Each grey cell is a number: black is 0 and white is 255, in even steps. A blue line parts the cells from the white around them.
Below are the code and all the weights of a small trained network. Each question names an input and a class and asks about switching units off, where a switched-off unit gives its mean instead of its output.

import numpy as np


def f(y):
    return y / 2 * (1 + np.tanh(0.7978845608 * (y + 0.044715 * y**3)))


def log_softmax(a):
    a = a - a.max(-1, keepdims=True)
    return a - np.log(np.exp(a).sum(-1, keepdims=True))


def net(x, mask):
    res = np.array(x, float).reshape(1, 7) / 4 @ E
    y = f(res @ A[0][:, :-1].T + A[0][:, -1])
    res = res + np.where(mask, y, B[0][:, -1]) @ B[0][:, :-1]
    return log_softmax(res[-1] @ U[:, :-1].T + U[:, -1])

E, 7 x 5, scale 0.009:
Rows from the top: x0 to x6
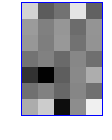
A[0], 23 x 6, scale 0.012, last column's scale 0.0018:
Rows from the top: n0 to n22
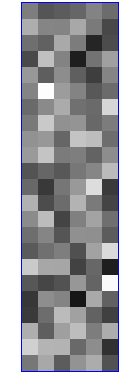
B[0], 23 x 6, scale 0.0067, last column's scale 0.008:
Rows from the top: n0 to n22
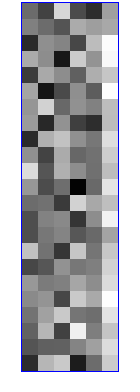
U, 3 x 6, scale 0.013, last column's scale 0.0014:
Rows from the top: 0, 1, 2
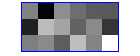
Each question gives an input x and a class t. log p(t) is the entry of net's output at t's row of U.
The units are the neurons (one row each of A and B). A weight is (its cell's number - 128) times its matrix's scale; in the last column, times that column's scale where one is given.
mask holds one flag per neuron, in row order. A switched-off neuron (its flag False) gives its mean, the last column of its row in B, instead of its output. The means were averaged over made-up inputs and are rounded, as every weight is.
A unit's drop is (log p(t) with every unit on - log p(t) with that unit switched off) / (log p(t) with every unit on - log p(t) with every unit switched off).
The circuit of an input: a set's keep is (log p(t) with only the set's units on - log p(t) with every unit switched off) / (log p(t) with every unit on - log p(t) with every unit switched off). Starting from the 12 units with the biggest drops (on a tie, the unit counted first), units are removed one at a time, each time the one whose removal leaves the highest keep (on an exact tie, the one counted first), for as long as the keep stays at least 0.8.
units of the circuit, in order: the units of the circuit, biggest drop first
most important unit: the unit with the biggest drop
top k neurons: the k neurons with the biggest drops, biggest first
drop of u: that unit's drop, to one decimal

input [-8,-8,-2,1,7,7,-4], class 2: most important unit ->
n18
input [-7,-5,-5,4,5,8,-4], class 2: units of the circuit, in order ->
(n18, n3)
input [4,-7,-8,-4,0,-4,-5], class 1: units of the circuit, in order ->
(n2, n5)
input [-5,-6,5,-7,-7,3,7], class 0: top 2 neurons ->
(n5, n7)
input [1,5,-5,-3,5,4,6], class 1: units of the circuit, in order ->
(n8, n22)
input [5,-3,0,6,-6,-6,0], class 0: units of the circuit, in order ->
(n7, n5)
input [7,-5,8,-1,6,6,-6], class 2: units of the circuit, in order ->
(n20, n12)
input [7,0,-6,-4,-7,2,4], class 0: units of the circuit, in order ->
(n7, n9)
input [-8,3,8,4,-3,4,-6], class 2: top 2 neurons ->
(n3, n18)
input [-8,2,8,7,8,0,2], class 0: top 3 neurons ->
(n11, n0, n10)
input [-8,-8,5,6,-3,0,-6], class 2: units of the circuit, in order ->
(n3, n18)
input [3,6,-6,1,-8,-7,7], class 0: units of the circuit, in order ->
(n5, n7)
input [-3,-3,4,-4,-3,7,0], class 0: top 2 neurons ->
(n20, n5)
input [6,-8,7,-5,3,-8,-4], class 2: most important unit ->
n20
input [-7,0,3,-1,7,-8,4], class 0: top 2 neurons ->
(n11, n0)
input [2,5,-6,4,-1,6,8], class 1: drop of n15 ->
0.0
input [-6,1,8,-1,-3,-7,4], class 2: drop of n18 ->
0.1
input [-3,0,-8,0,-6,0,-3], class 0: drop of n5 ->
0.2
